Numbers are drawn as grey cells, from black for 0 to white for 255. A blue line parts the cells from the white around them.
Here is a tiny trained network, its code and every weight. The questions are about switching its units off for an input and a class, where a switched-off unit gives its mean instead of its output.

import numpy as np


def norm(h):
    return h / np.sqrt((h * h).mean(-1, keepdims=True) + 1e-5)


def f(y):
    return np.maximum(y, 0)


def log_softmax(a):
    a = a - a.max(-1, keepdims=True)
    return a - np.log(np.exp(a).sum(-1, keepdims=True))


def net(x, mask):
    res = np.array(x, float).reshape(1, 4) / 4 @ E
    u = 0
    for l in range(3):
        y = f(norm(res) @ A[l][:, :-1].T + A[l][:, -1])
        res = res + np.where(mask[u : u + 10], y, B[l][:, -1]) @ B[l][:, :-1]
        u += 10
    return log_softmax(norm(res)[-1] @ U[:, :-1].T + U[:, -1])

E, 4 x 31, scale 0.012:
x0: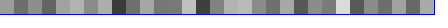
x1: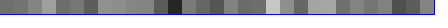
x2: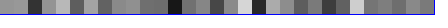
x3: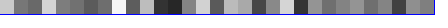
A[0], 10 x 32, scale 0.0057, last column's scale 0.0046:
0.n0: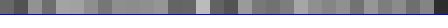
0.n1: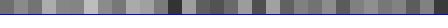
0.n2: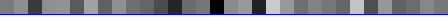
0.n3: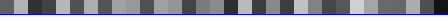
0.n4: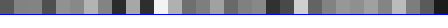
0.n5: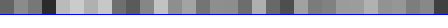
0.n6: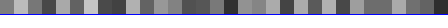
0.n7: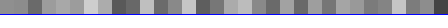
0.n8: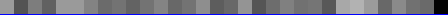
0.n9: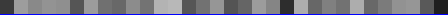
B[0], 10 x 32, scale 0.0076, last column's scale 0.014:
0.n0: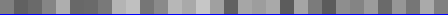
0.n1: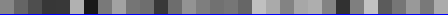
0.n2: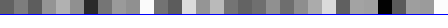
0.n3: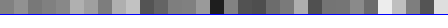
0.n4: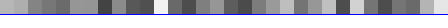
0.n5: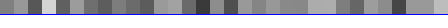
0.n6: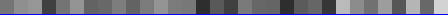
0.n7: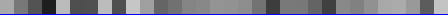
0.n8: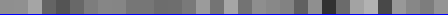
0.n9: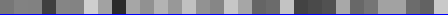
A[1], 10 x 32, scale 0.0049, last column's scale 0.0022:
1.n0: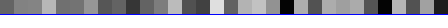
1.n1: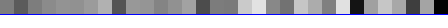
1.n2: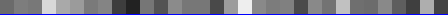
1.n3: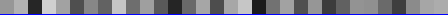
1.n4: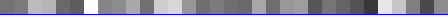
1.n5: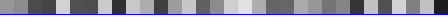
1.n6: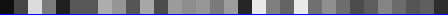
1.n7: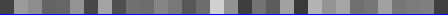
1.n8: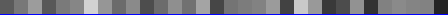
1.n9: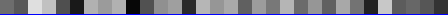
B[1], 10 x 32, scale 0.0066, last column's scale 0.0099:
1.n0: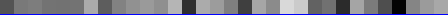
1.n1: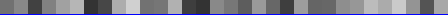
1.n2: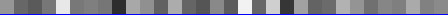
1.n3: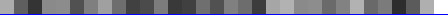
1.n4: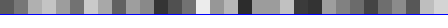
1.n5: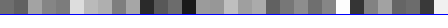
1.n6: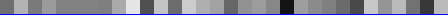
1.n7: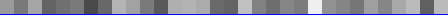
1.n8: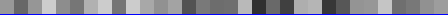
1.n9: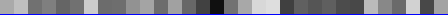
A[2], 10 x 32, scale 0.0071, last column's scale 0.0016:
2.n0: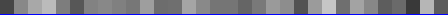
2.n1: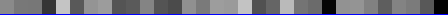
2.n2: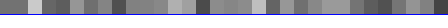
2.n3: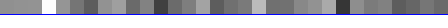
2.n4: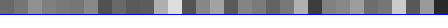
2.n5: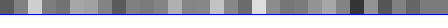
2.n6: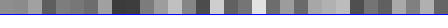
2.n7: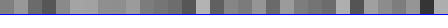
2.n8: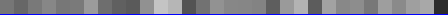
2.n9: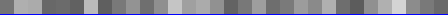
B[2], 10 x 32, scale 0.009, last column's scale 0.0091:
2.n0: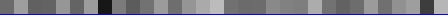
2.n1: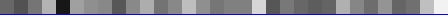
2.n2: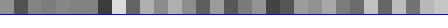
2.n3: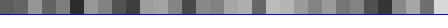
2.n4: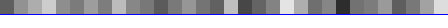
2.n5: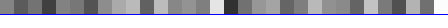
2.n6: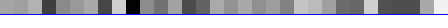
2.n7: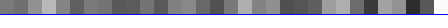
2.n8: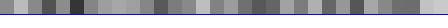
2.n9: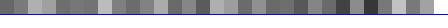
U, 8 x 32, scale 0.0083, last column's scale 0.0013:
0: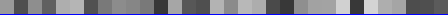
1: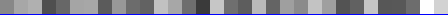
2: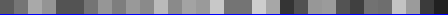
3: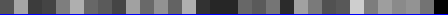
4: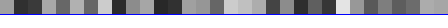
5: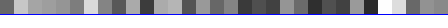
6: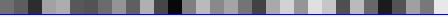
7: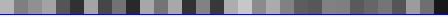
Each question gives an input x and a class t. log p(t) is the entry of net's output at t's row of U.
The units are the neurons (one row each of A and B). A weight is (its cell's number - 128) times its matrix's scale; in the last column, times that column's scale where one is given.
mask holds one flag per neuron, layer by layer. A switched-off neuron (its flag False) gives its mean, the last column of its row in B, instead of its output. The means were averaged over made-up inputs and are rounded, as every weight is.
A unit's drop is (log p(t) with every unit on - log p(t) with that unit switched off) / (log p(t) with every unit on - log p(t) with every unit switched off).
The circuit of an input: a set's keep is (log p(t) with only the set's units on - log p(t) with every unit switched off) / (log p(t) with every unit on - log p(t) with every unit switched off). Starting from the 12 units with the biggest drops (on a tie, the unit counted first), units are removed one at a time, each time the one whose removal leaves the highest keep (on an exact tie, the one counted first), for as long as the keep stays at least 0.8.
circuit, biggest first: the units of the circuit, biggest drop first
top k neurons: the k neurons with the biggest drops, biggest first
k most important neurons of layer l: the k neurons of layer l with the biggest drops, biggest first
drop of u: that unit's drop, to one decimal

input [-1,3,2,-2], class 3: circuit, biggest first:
0.n6
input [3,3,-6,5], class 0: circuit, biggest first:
0.n4, 0.n2
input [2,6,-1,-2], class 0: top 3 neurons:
0.n4, 0.n3, 1.n4
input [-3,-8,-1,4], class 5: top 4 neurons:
0.n2, 2.n6, 0.n5, 0.n1
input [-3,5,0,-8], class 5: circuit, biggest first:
0.n2, 0.n9
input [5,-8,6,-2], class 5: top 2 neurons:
0.n2, 0.n4
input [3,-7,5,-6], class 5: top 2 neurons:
0.n3, 0.n2
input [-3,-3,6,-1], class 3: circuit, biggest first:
0.n3, 0.n2, 0.n6
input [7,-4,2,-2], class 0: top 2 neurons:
0.n7, 1.n5
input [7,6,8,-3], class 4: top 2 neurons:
0.n7, 1.n5
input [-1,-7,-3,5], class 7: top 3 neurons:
0.n2, 0.n7, 0.n9
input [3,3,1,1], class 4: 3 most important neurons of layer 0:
0.n7, 0.n4, 0.n5
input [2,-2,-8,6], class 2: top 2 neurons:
1.n6, 0.n4
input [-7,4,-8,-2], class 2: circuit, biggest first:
1.n6
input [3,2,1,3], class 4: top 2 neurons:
0.n7, 0.n4
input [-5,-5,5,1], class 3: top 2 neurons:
0.n3, 0.n2
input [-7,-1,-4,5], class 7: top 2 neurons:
0.n2, 1.n9
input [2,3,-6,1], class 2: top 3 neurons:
1.n6, 0.n4, 0.n7
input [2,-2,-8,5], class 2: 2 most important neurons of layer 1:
1.n6, 1.n9
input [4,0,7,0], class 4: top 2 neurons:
0.n7, 1.n5
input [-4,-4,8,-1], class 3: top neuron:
0.n3
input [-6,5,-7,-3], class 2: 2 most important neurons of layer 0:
0.n2, 0.n5
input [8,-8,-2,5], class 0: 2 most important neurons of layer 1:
1.n5, 1.n3
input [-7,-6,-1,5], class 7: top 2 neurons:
0.n2, 1.n9
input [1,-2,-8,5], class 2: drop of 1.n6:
0.2
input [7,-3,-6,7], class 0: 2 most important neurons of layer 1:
1.n3, 1.n5
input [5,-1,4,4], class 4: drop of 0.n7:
0.1
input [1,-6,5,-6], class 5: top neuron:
0.n3
